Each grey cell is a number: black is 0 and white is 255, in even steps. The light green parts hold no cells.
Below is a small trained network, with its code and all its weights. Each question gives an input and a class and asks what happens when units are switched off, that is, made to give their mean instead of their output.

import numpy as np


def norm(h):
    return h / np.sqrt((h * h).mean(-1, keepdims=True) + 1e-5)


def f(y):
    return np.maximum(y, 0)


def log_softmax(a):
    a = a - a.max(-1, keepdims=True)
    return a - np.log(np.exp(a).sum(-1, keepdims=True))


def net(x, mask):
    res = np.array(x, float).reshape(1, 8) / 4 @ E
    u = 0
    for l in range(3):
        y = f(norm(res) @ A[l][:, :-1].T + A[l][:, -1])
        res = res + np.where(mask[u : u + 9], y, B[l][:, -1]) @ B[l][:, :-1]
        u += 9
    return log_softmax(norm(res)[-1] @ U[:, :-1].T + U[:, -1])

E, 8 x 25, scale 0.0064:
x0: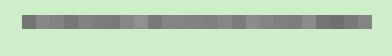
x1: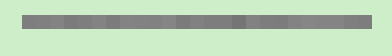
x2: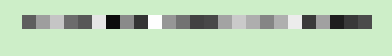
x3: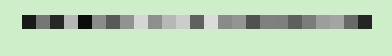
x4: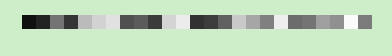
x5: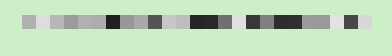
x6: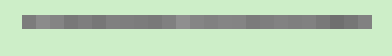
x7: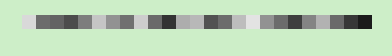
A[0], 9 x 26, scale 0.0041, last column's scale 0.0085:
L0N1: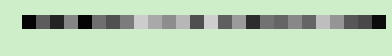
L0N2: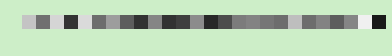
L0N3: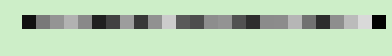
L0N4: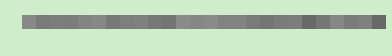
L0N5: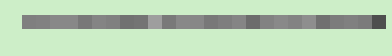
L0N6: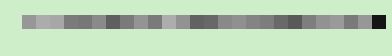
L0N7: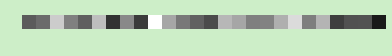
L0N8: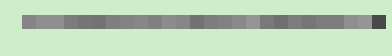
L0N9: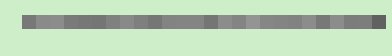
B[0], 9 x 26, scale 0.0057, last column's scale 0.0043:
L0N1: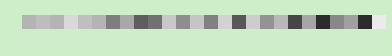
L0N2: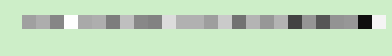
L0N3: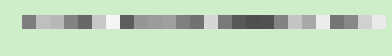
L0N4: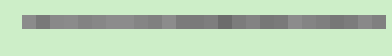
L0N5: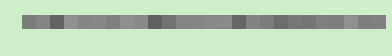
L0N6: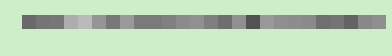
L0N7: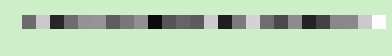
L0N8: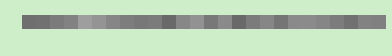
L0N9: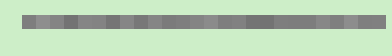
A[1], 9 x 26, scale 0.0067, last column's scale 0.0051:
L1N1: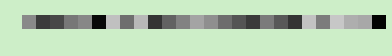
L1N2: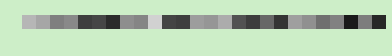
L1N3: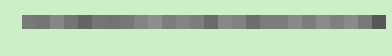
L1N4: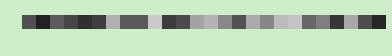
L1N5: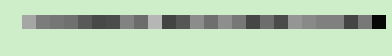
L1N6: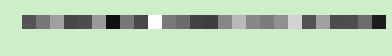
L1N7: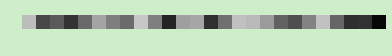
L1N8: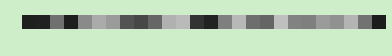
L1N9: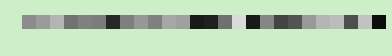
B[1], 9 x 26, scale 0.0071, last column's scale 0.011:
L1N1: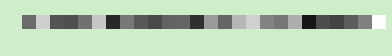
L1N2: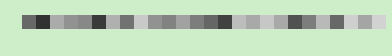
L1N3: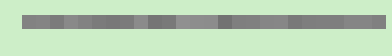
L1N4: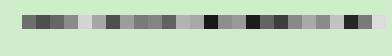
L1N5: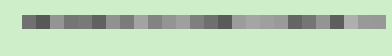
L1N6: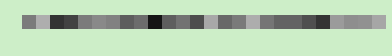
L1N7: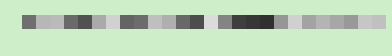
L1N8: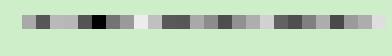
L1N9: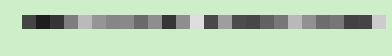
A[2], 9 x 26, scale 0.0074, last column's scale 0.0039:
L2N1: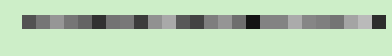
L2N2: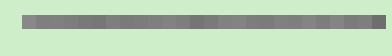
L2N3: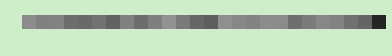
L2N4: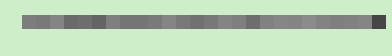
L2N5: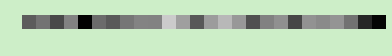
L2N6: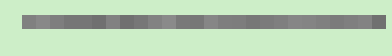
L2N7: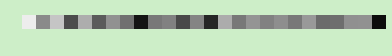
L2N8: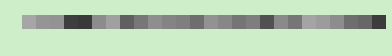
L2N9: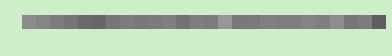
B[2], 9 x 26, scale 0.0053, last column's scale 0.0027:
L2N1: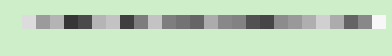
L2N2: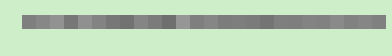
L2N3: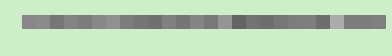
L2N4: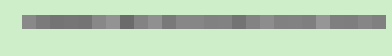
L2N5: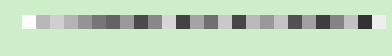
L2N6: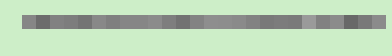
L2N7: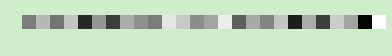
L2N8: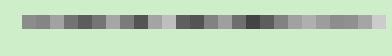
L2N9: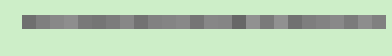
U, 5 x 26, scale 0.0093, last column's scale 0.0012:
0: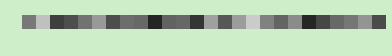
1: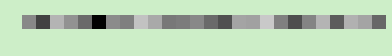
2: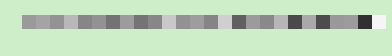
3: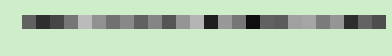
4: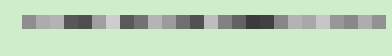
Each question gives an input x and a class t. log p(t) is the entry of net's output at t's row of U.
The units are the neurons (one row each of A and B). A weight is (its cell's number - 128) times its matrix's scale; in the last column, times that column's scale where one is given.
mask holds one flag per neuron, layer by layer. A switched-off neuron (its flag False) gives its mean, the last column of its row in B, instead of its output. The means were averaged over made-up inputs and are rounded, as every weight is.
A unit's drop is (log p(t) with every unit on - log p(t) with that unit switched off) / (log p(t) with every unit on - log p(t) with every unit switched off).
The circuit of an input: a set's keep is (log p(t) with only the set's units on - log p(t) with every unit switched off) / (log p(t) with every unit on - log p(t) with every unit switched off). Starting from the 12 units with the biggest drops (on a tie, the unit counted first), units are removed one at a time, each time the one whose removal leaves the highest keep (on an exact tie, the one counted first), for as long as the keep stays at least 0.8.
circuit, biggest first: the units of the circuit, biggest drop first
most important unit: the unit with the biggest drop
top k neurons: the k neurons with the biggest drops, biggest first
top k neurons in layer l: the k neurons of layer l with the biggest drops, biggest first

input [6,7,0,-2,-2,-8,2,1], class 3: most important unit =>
L1N4
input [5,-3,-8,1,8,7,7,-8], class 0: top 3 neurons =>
L1N1, L1N7, L1N2
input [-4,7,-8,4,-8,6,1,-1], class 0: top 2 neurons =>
L1N1, L1N8
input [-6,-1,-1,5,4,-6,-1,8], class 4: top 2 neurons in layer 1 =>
L1N7, L1N9
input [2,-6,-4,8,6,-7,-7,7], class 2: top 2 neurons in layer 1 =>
L1N2, L1N9
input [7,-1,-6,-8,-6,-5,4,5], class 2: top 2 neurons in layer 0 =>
L0N2, L0N7
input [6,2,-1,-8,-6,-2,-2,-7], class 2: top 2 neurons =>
L0N2, L2N7
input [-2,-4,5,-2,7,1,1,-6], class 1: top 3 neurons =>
L1N8, L1N1, L1N7
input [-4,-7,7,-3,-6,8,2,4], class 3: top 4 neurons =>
L1N9, L1N1, L1N8, L0N6
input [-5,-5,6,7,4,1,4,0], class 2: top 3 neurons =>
L0N1, L1N1, L2N5
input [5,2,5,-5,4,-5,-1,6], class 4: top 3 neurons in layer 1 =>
L1N7, L1N1, L1N9
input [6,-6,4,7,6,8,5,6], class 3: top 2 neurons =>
L1N9, L0N2
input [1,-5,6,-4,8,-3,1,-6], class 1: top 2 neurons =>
L1N8, L1N1
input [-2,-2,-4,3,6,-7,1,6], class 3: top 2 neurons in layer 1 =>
L1N4, L1N2
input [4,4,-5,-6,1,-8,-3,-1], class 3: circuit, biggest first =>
L1N4
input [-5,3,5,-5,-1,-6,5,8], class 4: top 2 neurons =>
L1N7, L1N9
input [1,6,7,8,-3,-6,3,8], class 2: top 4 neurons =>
L0N1, L1N1, L2N5, L0N3
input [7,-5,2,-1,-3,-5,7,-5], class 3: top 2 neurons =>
L1N4, L1N7
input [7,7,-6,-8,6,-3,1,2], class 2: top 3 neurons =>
L0N2, L2N7, L0N7
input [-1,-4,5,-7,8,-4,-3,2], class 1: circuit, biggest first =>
L1N8
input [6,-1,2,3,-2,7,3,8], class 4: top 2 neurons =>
L1N7, L1N4
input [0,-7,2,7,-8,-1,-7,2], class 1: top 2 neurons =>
L1N2, L0N2
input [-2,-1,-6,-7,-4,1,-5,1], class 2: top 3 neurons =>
L0N2, L2N7, L0N7
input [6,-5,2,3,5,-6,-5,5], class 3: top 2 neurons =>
L1N4, L1N2
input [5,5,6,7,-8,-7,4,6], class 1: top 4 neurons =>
L1N2, L1N1, L1N9, L0N2
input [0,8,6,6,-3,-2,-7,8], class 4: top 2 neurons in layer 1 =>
L1N7, L1N1
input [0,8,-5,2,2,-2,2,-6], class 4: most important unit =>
L0N3
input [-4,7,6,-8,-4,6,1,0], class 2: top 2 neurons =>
L0N2, L1N1
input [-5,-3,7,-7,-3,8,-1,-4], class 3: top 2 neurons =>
L1N9, L1N1
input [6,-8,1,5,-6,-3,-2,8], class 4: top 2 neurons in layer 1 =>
L1N7, L1N8
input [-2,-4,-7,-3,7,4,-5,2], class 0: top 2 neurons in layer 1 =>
L1N1, L1N2
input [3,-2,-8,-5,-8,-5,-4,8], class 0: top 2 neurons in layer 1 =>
L1N1, L1N8
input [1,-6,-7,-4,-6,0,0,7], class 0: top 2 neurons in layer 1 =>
L1N1, L1N8
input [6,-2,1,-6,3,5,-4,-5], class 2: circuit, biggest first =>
L0N2
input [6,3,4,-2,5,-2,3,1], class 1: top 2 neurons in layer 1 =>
L1N8, L1N1
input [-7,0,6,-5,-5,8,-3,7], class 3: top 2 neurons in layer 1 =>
L1N9, L1N1
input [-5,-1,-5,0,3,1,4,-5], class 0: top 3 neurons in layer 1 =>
L1N1, L1N7, L1N4
